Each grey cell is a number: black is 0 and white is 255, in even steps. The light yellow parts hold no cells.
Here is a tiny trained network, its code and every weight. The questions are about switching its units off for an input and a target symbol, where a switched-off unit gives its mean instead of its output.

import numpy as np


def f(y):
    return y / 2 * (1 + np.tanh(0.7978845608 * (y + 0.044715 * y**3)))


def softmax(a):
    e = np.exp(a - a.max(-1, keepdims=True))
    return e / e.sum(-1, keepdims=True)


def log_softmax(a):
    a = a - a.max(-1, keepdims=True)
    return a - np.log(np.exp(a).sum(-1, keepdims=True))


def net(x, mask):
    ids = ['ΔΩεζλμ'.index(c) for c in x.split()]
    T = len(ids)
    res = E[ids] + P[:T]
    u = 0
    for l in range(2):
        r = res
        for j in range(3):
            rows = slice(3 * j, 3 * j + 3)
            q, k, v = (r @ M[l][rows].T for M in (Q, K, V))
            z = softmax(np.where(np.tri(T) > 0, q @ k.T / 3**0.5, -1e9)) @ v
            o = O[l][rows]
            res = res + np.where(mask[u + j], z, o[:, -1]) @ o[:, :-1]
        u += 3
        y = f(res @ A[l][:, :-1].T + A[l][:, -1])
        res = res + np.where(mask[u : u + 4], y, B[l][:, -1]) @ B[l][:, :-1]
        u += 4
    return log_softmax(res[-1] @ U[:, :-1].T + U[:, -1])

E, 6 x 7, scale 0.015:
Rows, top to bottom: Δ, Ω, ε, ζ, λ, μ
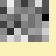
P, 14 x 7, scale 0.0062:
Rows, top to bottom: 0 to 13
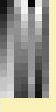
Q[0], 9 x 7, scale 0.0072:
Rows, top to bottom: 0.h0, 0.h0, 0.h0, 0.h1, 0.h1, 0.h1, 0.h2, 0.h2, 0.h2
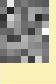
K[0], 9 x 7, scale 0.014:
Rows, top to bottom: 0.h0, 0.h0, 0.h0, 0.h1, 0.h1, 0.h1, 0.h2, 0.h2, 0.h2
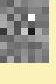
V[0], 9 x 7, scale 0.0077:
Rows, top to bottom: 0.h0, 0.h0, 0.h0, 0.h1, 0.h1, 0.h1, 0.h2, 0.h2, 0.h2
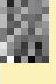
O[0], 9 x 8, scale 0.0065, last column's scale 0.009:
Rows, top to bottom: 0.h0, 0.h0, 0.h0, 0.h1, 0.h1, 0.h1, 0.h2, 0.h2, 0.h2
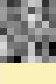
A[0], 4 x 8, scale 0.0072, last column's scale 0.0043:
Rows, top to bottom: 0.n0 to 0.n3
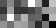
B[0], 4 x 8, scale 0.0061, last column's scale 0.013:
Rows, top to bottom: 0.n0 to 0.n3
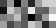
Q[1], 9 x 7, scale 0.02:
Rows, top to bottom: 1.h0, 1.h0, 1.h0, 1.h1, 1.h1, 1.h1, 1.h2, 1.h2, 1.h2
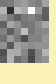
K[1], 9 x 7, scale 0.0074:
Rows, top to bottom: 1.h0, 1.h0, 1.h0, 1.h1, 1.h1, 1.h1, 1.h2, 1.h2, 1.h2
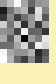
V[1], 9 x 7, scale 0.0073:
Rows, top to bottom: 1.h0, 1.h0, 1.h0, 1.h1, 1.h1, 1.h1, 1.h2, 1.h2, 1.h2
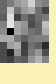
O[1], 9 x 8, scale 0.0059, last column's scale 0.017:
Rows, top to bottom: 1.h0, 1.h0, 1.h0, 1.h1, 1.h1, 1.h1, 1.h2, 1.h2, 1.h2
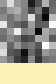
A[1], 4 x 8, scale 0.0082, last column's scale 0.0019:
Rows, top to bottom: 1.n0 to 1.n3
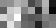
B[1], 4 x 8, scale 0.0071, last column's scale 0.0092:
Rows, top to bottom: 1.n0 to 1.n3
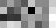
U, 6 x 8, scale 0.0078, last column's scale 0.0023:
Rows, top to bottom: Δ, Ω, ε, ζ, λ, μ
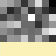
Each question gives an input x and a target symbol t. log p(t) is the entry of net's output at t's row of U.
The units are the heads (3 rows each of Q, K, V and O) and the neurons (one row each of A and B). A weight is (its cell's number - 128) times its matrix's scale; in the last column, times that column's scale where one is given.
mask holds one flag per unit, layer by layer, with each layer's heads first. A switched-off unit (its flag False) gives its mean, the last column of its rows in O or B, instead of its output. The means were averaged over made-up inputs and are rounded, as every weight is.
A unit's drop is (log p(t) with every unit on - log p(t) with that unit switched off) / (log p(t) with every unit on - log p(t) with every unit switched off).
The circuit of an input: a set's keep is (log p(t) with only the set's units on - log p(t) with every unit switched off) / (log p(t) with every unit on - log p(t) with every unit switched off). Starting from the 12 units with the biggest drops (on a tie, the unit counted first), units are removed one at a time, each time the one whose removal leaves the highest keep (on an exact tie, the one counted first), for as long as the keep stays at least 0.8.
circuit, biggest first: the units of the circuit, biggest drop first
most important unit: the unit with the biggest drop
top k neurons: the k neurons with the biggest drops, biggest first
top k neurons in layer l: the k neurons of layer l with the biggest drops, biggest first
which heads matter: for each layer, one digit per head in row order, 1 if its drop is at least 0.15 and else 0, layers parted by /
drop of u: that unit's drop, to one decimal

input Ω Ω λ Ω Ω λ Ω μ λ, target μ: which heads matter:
000 / 001
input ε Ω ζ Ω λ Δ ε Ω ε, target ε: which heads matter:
111 / 110
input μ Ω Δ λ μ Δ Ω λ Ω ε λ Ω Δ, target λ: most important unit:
0.n2
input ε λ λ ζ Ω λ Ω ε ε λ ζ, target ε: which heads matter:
100 / 000
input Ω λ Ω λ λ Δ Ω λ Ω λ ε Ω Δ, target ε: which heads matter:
111 / 100
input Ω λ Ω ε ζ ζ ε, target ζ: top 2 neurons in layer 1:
(1.n3, 1.n2)
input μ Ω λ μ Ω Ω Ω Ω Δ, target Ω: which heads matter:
111 / 100
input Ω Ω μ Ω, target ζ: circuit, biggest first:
(0.h0, 1.n3)
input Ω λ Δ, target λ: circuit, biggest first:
(0.n0, 1.h2, 1.h0)
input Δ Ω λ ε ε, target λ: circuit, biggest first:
(0.h1, 0.n0, 1.h0)
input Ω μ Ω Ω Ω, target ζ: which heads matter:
100 / 100
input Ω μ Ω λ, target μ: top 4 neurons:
(0.n2, 0.n0, 0.n1, 1.n1)
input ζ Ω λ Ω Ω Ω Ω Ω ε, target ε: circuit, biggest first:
(0.h2, 1.n1)
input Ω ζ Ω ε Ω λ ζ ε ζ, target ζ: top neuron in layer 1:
(1.n2)
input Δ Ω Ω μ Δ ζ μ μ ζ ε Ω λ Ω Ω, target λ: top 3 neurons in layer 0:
(0.n0, 0.n2, 0.n1)
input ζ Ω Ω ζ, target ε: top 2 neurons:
(0.n2, 0.n1)
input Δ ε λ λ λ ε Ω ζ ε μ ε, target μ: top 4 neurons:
(0.n0, 1.n1, 0.n2, 1.n2)
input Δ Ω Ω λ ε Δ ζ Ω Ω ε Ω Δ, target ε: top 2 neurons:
(1.n1, 0.n0)
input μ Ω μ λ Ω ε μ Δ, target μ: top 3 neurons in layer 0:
(0.n0, 0.n2, 0.n1)
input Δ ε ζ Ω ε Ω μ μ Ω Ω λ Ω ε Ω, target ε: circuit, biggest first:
(0.h0)
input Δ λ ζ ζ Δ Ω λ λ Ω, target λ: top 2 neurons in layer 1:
(1.n2, 1.n1)
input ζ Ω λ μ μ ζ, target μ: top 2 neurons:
(0.n0, 0.n2)
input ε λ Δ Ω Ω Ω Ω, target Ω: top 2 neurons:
(0.n1, 1.n0)
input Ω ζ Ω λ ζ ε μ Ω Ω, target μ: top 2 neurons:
(0.n0, 0.n1)
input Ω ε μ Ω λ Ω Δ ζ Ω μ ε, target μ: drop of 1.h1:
0.1
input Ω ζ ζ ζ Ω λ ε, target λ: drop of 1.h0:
0.2
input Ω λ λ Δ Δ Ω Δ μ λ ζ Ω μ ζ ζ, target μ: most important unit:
1.h2
